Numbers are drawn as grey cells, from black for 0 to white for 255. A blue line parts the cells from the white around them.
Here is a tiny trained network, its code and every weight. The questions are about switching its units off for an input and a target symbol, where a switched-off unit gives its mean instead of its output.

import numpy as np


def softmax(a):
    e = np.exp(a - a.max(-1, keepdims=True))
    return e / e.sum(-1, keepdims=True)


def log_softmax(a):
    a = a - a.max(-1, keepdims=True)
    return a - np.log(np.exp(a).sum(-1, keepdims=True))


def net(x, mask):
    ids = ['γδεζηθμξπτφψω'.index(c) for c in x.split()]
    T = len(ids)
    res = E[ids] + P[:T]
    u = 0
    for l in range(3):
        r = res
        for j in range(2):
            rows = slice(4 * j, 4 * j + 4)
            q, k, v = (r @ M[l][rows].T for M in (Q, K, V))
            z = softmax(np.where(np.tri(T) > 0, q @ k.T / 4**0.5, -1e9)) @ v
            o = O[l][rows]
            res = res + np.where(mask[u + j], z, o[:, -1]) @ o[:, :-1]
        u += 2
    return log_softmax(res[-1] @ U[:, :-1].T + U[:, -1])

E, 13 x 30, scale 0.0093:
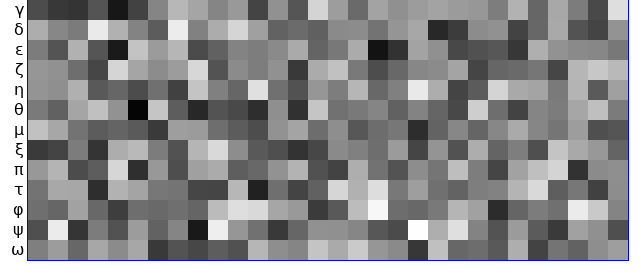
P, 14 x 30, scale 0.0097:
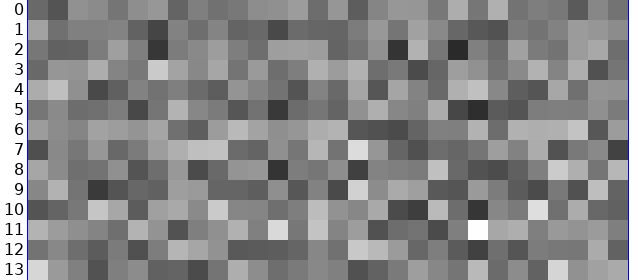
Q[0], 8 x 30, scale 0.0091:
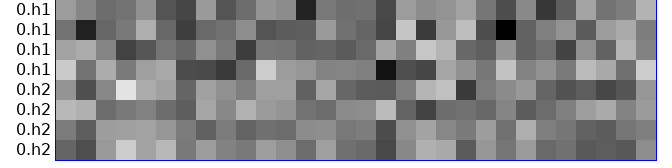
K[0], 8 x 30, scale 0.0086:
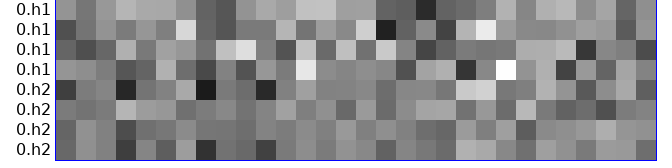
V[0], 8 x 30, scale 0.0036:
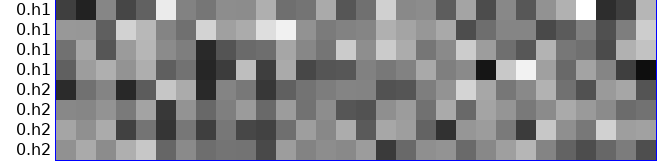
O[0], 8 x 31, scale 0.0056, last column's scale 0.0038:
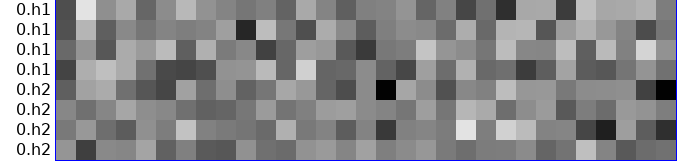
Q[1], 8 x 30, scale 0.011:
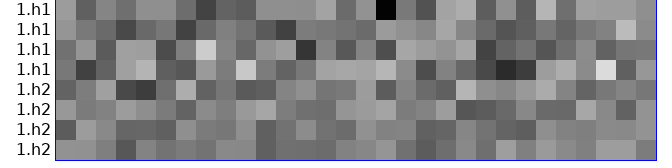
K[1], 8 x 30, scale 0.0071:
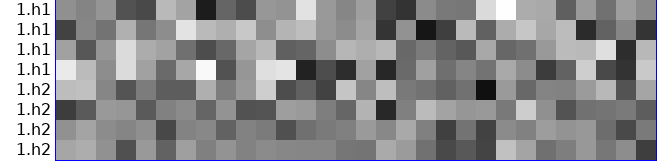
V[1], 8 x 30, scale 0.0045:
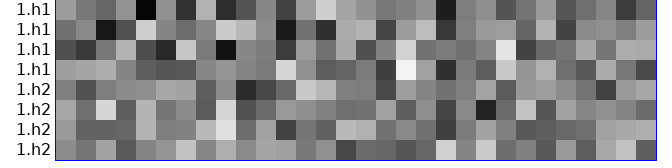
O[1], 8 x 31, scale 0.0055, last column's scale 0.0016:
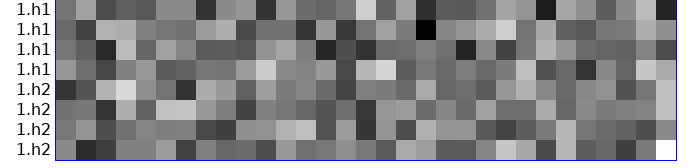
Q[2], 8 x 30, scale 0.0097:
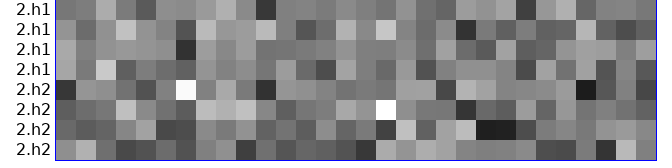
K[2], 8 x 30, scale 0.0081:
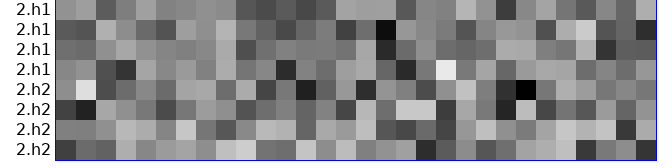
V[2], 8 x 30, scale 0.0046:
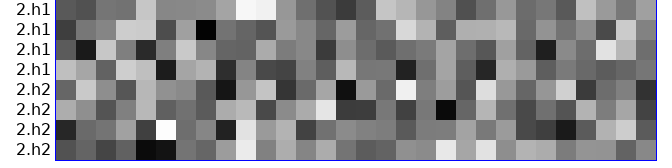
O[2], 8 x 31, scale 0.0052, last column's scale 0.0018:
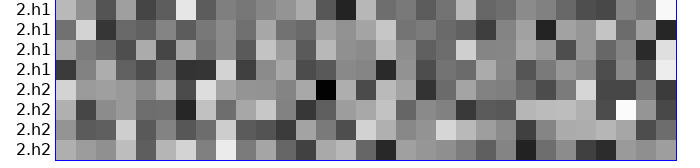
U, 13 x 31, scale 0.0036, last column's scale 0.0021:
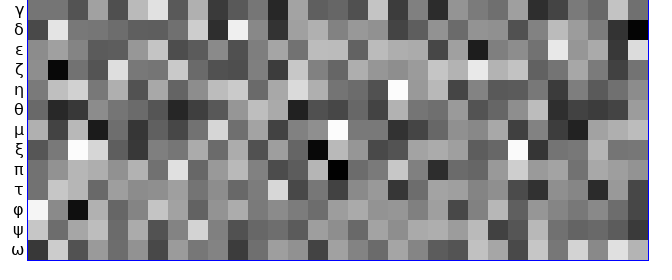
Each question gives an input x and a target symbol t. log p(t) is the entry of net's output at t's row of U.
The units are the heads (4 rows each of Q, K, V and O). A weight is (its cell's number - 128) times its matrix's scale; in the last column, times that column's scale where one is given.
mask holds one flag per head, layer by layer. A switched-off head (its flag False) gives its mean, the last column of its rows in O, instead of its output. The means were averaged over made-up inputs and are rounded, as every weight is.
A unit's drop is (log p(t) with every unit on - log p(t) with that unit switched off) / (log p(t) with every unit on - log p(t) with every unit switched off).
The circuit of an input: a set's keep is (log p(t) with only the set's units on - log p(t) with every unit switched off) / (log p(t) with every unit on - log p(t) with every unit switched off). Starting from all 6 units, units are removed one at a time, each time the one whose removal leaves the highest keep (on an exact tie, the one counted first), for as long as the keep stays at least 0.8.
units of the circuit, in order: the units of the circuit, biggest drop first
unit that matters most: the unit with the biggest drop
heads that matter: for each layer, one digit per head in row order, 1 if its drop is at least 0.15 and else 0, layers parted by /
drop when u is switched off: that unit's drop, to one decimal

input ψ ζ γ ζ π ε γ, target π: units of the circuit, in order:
(2.h2 1.h1)
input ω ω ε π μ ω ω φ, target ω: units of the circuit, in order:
(2.h1 0.h1 2.h2)
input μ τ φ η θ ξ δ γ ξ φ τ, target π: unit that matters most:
0.h2
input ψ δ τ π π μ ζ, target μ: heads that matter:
01 / 01 / 10
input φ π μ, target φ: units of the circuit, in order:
(1.h1 2.h1 0.h2)
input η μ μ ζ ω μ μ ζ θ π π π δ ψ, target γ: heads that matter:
01 / 01 / 01
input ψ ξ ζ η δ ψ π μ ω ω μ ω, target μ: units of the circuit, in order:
(1.h2 0.h2)
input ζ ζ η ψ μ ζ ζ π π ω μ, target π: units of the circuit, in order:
(2.h2 1.h1)
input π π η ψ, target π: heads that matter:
00 / 10 / 01
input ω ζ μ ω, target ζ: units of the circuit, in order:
(0.h1 1.h1)
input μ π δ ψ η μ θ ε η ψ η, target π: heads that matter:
01 / 00 / 11
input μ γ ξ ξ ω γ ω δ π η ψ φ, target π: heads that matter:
01 / 00 / 11
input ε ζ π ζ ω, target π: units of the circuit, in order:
(2.h2 0.h2 1.h1)
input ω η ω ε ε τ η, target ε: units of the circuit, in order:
(1.h1)
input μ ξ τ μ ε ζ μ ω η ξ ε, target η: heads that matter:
00 / 10 / 01
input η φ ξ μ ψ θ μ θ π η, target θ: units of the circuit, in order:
(1.h1 0.h1)
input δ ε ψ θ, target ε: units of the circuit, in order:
(1.h1 0.h2 0.h1)
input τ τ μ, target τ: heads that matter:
00 / 00 / 01
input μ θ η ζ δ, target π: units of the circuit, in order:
(2.h2 2.h1)
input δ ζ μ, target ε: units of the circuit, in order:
(1.h1 0.h2 1.h2)
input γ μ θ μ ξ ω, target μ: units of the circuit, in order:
(1.h1 0.h1)
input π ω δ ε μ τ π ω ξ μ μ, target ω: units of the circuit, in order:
(0.h2 2.h1 2.h2)
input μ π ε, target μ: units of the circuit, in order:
(1.h1 0.h1)
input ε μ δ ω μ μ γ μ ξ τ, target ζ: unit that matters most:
0.h2
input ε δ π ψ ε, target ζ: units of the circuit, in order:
(0.h2 2.h1 1.h1 1.h2)
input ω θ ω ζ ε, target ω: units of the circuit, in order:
(0.h1 2.h1 2.h2)
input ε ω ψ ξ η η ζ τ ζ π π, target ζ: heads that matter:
10 / 10 / 00
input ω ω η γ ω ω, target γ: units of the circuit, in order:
(2.h2 1.h1)
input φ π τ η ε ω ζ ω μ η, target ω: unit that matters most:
0.h1
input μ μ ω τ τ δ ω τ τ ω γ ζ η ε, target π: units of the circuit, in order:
(0.h2 2.h2 2.h1)
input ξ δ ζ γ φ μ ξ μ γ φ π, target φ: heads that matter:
01 / 00 / 10
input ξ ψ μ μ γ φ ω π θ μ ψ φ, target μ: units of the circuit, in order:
(1.h1 0.h1 2.h2)
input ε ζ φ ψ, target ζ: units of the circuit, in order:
(0.h1 2.h1)
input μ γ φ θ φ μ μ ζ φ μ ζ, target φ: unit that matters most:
1.h1
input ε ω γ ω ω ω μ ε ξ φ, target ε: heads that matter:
10 / 10 / 00
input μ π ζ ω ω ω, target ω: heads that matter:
10 / 00 / 10
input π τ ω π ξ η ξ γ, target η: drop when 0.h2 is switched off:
0.1
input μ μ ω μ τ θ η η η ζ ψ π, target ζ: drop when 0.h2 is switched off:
0.1
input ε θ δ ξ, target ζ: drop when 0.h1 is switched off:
0.0
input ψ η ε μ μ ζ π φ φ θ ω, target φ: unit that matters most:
1.h1
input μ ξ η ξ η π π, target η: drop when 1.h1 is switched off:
0.3
